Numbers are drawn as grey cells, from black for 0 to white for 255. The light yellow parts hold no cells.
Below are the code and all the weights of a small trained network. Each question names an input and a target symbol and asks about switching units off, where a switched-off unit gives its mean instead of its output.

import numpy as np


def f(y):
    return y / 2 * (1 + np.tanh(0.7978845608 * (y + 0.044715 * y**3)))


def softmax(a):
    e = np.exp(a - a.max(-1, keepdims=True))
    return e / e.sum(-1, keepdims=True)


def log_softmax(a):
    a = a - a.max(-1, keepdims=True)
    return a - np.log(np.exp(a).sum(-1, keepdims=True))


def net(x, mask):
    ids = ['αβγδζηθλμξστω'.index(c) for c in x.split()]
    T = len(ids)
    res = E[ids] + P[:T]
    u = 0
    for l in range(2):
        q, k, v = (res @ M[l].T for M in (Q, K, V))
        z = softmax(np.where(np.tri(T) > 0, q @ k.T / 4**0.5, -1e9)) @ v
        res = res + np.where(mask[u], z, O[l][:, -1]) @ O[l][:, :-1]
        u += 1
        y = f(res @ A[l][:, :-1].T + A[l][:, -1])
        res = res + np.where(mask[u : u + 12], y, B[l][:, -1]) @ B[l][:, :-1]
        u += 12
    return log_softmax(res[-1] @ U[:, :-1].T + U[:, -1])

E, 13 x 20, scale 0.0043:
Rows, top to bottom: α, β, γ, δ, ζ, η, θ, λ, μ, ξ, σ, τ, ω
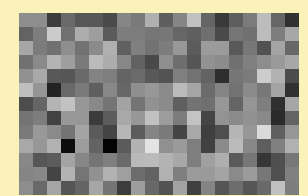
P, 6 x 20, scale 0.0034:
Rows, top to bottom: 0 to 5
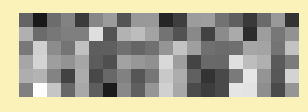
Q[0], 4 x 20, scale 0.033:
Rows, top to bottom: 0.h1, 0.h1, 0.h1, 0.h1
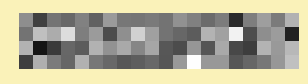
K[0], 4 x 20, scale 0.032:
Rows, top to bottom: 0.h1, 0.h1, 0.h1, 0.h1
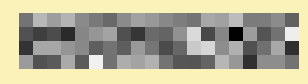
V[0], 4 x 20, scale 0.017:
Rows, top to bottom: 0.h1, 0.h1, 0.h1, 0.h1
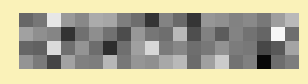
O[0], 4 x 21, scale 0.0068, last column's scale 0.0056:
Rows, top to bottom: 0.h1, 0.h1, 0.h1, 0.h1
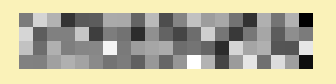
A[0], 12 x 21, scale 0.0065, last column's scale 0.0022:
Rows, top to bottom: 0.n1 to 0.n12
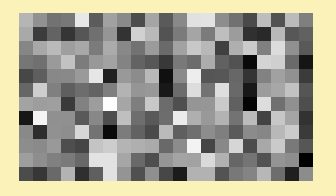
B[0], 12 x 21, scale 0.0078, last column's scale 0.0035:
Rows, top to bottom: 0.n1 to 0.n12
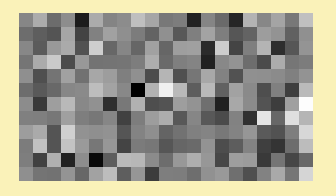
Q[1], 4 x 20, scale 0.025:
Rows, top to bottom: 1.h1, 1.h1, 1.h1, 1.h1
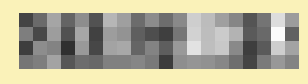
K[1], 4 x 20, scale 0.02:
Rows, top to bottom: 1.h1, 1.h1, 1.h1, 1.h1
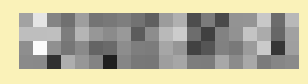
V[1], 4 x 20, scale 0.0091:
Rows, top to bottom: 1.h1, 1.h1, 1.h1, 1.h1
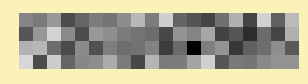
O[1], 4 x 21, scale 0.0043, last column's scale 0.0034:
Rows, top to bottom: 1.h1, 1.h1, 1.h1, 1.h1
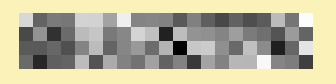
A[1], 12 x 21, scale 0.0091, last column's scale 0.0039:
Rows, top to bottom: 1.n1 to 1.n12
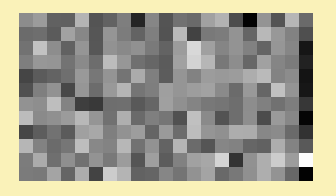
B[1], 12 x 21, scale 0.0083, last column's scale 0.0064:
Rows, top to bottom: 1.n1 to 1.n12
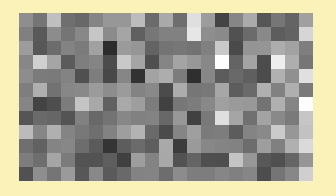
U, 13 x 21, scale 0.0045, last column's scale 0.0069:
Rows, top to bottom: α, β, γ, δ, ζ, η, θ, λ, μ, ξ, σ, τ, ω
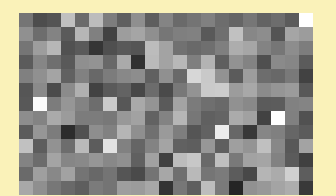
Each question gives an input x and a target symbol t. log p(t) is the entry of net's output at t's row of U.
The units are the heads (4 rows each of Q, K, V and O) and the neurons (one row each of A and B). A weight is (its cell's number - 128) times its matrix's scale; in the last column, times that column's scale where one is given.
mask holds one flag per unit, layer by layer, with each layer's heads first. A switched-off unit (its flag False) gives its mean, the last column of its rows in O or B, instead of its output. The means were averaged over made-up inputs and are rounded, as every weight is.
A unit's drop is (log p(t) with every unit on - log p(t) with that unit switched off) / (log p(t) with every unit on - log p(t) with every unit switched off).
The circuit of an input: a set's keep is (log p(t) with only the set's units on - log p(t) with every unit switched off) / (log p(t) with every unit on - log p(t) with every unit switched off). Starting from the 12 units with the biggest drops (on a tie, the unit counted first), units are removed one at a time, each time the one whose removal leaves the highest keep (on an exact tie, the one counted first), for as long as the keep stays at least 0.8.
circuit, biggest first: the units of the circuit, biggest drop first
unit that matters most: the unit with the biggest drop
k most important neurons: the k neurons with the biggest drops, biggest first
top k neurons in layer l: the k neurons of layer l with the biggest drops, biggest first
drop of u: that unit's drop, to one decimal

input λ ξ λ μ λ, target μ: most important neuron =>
(0.n7)
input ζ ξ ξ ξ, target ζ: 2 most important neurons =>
(1.n9 0.n9)
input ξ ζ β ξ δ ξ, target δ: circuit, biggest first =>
(0.n6 0.h1)
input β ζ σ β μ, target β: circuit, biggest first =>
(0.h1 0.n7 1.h1)
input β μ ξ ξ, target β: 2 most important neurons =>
(0.n7 1.n10)
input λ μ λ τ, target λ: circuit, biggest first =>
(0.h1 1.h1)
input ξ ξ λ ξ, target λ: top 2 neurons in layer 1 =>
(1.n9 1.n2)
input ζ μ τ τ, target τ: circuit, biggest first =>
(0.h1 0.n8)
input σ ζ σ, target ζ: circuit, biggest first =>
(1.n1 0.h1 1.n2 1.h1)
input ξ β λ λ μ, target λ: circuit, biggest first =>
(0.h1 1.n9 1.n2)
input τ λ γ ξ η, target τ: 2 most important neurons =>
(0.n8 1.n10)
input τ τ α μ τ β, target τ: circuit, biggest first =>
(0.h1 0.n8 1.h1 1.n10)
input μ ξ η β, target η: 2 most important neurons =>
(1.n8 0.n9)
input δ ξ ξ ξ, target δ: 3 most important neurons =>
(1.n5 0.n6 0.n7)
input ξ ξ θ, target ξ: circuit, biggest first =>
(0.h1)
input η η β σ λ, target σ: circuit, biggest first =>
(0.h1 0.n3)
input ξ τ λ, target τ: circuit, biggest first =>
(0.h1 0.n8)
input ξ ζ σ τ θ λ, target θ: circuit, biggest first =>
(0.h1 0.n10)
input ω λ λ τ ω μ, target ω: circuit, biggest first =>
(0.h1 0.n1)
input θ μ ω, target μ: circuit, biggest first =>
(0.h1 0.n7)
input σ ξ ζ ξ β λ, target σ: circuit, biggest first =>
(1.h1 0.h1 1.n2)
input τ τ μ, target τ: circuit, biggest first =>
(0.h1 0.n8 1.h1 1.n10)
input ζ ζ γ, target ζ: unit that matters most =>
0.h1
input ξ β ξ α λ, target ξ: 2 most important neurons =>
(0.n7 1.n12)
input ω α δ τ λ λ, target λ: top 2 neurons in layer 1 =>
(1.n9 1.n5)
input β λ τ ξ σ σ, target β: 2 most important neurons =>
(0.n7 1.n10)
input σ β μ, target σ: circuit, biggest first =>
(1.h1 0.h1 1.n2)
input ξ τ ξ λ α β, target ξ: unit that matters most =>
1.h1
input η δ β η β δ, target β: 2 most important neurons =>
(1.n7 0.n7)
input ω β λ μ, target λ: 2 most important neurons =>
(1.n9 1.n5)
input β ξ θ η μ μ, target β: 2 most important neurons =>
(1.n10 0.n7)
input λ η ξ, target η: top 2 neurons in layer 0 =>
(0.n9 0.n1)
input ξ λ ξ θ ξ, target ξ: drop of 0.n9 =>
0.1
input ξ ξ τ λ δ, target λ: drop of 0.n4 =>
0.0
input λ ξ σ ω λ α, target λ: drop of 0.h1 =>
0.9
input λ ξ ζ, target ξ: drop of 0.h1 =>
0.2
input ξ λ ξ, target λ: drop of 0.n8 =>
0.1
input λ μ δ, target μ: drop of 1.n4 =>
0.0
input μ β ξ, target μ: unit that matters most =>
1.h1
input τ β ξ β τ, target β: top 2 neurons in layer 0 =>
(0.n7 0.n12)
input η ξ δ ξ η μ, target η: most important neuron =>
(1.n7)
